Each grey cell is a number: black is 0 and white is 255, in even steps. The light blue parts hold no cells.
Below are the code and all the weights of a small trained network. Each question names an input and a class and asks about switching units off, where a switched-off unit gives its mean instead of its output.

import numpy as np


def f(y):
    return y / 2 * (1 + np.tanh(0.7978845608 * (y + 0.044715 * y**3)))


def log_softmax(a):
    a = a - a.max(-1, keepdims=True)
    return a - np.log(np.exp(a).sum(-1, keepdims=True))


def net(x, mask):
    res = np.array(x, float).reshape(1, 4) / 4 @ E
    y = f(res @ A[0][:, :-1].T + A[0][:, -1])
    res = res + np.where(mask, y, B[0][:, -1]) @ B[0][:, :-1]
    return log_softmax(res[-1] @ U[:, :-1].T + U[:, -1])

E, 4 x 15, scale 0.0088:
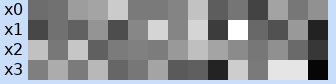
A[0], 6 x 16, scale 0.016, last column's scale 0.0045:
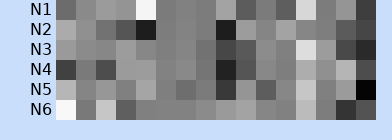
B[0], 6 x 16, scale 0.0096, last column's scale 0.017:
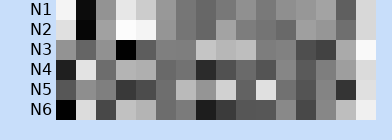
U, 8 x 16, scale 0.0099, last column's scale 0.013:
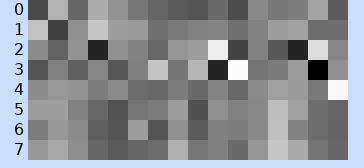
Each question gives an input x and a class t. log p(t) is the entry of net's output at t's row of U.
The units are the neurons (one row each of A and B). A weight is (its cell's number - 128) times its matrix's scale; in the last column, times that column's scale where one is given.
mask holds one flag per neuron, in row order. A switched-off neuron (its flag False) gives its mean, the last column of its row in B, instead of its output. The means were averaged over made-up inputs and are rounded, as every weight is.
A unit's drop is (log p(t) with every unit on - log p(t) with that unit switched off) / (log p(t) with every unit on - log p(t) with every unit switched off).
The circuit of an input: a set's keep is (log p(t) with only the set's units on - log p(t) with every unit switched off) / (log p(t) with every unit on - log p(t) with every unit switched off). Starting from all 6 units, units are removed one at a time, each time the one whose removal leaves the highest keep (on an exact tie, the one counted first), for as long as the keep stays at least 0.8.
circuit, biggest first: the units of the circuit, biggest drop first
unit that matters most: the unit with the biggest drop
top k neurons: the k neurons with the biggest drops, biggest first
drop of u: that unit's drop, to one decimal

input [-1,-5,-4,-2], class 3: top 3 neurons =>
[N5 N6 N3]
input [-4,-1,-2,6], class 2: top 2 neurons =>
[N3 N1]
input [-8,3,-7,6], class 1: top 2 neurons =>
[N2 N6]
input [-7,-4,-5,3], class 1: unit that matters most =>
N2
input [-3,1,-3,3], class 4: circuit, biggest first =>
[N6 N1 N5]
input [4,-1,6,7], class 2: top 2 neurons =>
[N3 N4]
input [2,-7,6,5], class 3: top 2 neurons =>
[N5 N4]
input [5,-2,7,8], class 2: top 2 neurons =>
[N3 N4]
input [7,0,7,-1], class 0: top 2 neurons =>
[N6 N2]
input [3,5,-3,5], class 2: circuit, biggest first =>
[N3 N5]
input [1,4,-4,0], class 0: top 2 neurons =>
[N5 N3]
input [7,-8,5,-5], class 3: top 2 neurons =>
[N5 N2]
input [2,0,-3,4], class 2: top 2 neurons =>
[N6 N3]
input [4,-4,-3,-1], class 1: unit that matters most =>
N6
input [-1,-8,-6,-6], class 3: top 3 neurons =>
[N5 N3 N6]
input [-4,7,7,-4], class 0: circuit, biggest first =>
[N5 N6]
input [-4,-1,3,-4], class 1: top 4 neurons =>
[N3 N4 N2 N6]
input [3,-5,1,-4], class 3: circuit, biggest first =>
[N5 N3]
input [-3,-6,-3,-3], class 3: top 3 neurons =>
[N5 N3 N6]
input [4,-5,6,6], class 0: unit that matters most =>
N6
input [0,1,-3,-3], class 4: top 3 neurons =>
[N3 N6 N5]
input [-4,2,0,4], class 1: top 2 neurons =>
[N2 N5]
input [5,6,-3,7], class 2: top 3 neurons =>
[N3 N5 N2]
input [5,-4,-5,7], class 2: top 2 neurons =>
[N3 N6]
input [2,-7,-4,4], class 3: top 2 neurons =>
[N5 N6]
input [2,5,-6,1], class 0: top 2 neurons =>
[N5 N4]
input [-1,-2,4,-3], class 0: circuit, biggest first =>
[N3]
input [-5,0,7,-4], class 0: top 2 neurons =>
[N6 N3]
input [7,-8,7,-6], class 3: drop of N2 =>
0.1
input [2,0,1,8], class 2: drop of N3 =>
1.0
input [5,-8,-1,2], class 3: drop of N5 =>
1.4
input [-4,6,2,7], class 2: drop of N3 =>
0.7
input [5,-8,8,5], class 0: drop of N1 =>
0.0
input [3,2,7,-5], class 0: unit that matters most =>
N3
